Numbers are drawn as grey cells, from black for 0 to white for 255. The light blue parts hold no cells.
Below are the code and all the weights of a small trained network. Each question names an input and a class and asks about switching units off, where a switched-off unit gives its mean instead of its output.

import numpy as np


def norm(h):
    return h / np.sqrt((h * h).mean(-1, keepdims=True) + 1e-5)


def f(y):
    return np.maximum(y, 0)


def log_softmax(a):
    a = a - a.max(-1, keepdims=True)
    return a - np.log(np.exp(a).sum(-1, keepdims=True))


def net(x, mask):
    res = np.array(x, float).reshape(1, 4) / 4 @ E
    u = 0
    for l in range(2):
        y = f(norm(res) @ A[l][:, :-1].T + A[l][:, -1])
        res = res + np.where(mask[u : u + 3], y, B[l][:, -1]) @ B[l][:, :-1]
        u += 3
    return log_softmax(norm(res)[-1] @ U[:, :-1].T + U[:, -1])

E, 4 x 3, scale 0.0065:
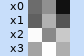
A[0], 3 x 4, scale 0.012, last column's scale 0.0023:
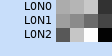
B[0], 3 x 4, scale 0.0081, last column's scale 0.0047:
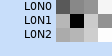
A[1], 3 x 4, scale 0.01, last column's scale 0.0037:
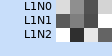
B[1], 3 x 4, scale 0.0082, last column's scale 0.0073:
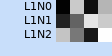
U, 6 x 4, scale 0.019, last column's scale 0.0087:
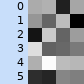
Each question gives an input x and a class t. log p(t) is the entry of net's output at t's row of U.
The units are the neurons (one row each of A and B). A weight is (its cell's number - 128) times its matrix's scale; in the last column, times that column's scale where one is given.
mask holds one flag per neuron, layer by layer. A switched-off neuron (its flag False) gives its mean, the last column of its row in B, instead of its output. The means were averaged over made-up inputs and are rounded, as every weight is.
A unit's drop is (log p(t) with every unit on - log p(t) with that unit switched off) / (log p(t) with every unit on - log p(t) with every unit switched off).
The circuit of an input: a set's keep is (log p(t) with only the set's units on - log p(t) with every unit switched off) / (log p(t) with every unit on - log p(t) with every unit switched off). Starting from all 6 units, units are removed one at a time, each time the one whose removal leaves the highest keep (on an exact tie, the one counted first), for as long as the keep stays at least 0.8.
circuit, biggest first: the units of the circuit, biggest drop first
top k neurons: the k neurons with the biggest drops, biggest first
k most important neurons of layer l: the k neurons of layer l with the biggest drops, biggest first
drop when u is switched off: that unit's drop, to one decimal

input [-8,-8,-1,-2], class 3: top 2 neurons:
[L1N2 L1N1]
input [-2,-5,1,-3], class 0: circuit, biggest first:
[L1N2]
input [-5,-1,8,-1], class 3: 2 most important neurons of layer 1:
[L1N2 L1N1]
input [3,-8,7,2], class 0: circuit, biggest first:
[L1N2 L1N0]
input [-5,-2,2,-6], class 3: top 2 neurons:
[L1N0 L1N2]
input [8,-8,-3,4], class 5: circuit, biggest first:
[L0N2 L1N1]
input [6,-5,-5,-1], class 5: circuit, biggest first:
[L1N0 L1N1]
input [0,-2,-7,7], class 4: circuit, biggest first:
[L0N2 L1N0]
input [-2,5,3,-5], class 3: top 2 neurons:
[L1N2 L0N2]
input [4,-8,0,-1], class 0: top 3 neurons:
[L0N0 L1N2 L1N0]
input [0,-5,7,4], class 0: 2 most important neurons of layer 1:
[L1N2 L1N1]
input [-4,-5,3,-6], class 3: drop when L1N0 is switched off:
0.1
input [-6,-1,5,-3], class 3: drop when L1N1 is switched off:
-0.1
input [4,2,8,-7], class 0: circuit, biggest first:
[L1N0]
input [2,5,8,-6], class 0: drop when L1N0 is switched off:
0.3
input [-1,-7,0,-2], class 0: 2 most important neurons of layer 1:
[L1N2 L1N1]
